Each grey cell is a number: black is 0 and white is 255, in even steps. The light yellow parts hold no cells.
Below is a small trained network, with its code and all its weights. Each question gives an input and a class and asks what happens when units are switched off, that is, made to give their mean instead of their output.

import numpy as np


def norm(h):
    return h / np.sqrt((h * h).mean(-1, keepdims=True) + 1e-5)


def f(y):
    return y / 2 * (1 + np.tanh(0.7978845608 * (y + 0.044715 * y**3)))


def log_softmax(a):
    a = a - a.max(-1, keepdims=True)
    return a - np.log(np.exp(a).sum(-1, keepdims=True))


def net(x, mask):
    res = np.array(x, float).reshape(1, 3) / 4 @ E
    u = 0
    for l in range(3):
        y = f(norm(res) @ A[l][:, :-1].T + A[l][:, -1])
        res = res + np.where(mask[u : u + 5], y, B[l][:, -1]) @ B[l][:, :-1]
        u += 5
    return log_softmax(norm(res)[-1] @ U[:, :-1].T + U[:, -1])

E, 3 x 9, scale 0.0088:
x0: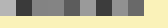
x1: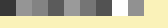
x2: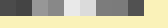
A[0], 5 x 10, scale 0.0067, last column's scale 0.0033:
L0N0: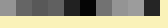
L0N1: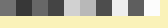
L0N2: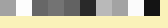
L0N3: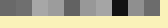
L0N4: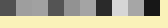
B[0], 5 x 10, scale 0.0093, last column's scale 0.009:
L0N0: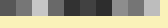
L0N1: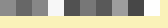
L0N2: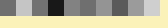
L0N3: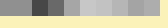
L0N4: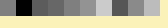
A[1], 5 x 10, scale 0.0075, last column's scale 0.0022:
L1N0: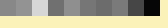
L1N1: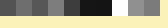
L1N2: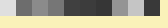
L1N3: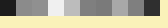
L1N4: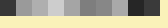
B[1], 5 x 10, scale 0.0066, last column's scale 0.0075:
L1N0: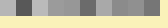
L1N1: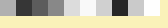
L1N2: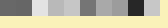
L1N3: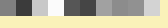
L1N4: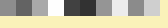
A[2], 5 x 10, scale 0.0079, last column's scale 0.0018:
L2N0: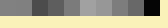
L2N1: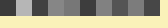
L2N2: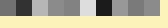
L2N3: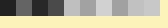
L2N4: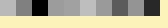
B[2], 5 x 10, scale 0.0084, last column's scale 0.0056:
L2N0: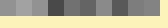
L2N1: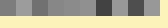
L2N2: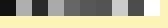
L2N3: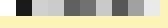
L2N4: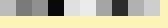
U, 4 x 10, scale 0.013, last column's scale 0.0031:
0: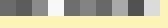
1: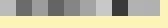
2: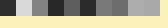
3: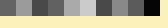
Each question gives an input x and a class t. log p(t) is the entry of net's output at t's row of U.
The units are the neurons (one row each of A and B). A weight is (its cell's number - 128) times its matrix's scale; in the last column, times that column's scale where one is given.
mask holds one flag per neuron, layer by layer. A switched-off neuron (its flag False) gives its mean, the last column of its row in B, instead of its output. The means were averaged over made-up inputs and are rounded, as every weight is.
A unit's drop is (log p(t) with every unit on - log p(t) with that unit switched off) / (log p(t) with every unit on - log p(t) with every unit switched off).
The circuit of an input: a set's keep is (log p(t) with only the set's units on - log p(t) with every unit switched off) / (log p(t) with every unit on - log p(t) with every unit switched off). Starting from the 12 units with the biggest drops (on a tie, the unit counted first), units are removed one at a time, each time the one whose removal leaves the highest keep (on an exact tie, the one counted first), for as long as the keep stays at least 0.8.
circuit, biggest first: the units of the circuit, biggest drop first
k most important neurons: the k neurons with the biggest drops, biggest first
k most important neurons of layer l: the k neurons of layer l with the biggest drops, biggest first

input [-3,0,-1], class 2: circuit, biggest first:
[L0N2]
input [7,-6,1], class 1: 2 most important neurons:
[L0N0 L0N1]
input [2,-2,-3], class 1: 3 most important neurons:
[L0N1 L1N1 L1N4]
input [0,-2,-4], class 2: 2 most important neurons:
[L0N2 L0N1]
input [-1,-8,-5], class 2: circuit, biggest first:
[L1N1 L2N3 L0N1]
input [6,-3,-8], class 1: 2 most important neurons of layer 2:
[L2N2 L2N1]
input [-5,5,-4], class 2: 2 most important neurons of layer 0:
[L0N2 L0N1]
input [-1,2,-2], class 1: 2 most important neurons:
[L2N3 L2N2]
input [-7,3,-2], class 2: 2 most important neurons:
[L0N2 L1N1]
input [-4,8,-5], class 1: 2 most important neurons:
[L2N3 L1N1]
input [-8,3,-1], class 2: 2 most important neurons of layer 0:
[L0N2 L0N3]
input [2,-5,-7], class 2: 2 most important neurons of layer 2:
[L2N3 L2N4]
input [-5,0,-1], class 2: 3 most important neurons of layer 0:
[L0N2 L0N4 L0N3]
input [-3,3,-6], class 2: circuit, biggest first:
[L0N2]
